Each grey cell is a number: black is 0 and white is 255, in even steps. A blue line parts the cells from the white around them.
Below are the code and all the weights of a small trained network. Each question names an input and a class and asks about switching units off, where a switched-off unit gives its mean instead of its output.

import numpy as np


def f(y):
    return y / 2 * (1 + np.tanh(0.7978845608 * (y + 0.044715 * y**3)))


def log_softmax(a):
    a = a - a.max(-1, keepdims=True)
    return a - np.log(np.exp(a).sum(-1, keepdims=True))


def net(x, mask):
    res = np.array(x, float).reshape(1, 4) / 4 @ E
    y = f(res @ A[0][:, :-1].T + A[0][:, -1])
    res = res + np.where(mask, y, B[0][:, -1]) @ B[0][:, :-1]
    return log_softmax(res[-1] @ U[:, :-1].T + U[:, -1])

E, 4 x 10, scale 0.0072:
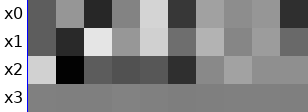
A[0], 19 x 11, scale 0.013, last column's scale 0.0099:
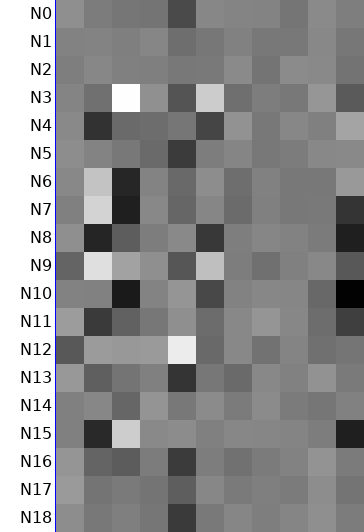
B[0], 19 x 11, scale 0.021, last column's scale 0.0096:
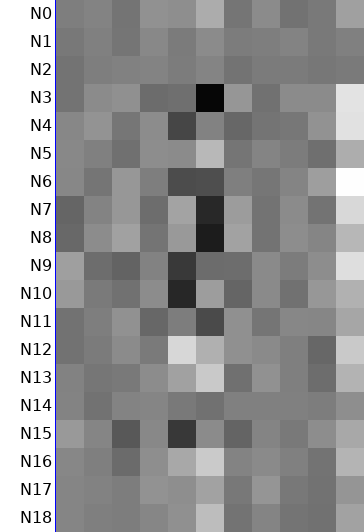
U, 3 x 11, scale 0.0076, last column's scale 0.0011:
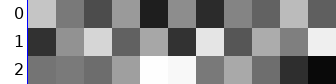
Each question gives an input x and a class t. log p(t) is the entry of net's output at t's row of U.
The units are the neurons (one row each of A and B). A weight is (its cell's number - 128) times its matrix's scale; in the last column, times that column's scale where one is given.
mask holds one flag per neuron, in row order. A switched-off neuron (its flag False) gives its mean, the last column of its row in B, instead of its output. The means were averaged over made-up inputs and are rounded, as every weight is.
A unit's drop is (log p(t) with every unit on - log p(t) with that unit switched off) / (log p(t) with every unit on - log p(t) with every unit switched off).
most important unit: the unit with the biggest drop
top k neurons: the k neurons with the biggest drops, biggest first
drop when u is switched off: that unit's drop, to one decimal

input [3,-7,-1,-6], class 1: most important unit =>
N7
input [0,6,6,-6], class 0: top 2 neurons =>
(N15; N4)
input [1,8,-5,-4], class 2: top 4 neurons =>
(N12; N6; N7; N8)
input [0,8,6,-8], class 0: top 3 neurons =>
(N15; N4; N7)
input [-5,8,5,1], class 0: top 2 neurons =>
(N15; N4)
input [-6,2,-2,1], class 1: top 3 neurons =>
(N3; N4; N10)
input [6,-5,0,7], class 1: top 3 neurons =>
(N7; N9; N4)
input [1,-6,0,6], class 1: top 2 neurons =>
(N7; N4)
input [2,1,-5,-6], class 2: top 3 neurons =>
(N3; N12; N7)
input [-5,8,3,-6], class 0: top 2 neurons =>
(N15; N7)
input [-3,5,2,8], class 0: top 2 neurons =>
(N15; N7)
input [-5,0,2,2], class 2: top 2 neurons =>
(N6; N9)
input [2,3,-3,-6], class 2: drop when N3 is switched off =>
0.2
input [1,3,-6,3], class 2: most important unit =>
N12
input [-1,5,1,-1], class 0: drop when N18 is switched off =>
-0.1
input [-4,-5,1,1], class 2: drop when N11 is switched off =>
0.0
